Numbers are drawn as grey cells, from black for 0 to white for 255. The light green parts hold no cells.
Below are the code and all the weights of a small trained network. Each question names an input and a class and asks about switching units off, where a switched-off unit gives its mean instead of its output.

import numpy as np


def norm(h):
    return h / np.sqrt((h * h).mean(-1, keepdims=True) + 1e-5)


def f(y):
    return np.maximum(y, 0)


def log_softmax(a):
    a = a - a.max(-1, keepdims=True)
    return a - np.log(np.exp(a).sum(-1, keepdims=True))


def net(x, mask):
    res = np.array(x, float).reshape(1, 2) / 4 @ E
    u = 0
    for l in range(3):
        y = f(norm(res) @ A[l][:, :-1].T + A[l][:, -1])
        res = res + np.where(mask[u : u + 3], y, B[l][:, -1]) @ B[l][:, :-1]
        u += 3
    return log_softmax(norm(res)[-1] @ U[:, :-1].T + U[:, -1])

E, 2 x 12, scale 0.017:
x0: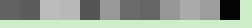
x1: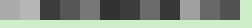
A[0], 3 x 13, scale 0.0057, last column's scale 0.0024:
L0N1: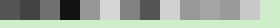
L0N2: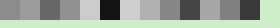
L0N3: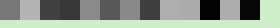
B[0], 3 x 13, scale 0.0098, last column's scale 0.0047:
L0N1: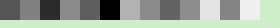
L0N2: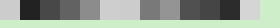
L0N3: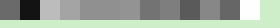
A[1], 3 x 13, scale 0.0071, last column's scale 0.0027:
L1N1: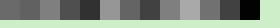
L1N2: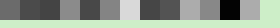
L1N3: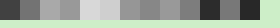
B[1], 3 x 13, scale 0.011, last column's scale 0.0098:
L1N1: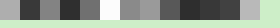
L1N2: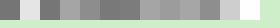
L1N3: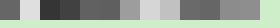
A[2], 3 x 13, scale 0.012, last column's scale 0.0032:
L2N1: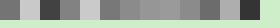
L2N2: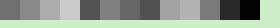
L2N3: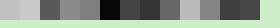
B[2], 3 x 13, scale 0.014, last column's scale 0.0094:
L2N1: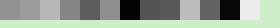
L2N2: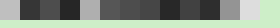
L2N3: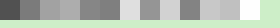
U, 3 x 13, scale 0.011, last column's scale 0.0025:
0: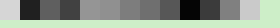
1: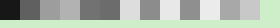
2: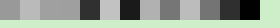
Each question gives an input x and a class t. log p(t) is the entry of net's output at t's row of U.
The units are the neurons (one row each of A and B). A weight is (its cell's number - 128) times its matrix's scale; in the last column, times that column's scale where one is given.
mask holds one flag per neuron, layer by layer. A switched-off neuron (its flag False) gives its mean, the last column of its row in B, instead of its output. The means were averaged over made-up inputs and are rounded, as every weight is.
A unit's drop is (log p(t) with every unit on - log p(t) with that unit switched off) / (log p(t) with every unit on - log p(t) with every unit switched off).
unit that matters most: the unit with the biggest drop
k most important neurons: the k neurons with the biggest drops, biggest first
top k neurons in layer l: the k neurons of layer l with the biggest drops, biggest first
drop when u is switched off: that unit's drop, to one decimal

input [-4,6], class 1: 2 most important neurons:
(L2N3 L1N1)
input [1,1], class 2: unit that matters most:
L1N2
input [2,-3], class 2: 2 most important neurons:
(L1N2 L2N3)
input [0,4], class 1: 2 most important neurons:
(L2N3 L0N2)
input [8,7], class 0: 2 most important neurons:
(L2N2 L1N1)
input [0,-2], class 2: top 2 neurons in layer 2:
(L2N1 L2N3)
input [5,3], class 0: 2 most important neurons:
(L2N2 L1N1)
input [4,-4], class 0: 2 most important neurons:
(L2N2 L2N3)
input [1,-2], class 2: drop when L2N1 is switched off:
0.2
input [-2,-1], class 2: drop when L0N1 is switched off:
0.0
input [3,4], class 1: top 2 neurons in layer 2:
(L2N3 L2N1)
